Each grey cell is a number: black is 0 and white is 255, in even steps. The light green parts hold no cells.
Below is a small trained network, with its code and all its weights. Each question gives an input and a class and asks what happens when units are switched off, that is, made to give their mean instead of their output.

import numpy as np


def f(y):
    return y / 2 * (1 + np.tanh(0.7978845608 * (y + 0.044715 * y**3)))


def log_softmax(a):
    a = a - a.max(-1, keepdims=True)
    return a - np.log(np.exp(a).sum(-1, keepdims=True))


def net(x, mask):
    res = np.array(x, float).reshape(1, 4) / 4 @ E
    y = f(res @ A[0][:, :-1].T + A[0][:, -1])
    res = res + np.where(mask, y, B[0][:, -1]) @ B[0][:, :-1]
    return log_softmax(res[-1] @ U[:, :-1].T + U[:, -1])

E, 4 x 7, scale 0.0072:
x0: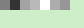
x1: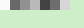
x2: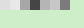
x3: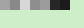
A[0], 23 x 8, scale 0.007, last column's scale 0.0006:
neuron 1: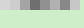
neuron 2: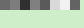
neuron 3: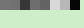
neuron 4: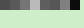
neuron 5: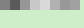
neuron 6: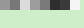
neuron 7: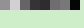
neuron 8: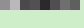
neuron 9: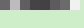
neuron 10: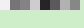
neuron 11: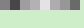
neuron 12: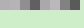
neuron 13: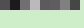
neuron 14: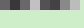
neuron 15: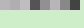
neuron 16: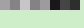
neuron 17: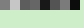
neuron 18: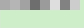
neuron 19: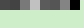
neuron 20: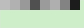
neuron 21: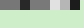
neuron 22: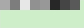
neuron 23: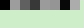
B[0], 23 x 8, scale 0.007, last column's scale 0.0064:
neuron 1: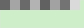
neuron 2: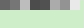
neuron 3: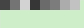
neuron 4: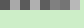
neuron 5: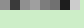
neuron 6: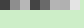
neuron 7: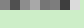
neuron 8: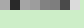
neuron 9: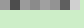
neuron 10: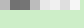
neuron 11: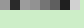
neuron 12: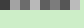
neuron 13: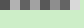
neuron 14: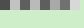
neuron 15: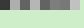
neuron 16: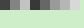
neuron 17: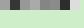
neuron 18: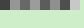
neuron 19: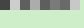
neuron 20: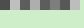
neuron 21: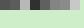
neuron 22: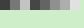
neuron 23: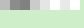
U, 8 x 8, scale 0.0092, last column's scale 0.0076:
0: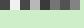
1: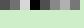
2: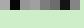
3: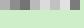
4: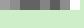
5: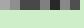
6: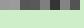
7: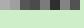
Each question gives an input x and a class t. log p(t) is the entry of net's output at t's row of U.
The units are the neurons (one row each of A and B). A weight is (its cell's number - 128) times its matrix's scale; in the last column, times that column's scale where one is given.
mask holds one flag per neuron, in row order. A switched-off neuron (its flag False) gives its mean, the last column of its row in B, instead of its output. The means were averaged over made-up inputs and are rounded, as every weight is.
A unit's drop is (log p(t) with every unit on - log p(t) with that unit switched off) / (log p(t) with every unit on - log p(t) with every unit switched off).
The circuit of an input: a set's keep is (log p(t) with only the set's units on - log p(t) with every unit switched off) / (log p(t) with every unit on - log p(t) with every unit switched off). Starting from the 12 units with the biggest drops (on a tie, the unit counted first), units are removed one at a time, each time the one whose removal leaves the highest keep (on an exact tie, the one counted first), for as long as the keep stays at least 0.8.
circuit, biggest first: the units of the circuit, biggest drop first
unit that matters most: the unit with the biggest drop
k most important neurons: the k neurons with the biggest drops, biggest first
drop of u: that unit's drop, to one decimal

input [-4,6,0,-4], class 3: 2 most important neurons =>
[neuron 10; neuron 11]
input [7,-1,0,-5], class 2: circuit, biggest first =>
[neuron 11]
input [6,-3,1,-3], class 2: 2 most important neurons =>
[neuron 11; neuron 5]
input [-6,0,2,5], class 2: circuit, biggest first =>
[neuron 17; neuron 8]
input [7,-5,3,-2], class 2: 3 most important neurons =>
[neuron 11; neuron 5; neuron 10]
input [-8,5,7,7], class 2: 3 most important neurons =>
[neuron 8; neuron 17; neuron 7]
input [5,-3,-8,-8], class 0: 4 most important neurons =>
[neuron 13; neuron 19; neuron 14; neuron 4]
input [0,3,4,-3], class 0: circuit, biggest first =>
[neuron 23; neuron 1]
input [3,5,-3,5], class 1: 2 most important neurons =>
[neuron 23; neuron 22]
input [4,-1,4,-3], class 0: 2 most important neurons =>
[neuron 8; neuron 17]
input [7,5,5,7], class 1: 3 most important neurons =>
[neuron 22; neuron 16; neuron 6]
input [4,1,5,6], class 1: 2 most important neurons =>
[neuron 22; neuron 16]
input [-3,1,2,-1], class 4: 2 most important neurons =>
[neuron 11; neuron 5]
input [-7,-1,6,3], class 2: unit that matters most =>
neuron 8
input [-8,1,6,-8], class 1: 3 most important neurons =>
[neuron 3; neuron 2; neuron 21]
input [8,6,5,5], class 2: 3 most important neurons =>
[neuron 11; neuron 5; neuron 23]
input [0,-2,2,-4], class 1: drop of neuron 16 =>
-0.1
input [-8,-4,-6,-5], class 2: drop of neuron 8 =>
0.2
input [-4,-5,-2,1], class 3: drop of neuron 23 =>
0.7
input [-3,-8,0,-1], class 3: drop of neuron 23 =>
0.5
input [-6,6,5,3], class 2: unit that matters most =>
neuron 23
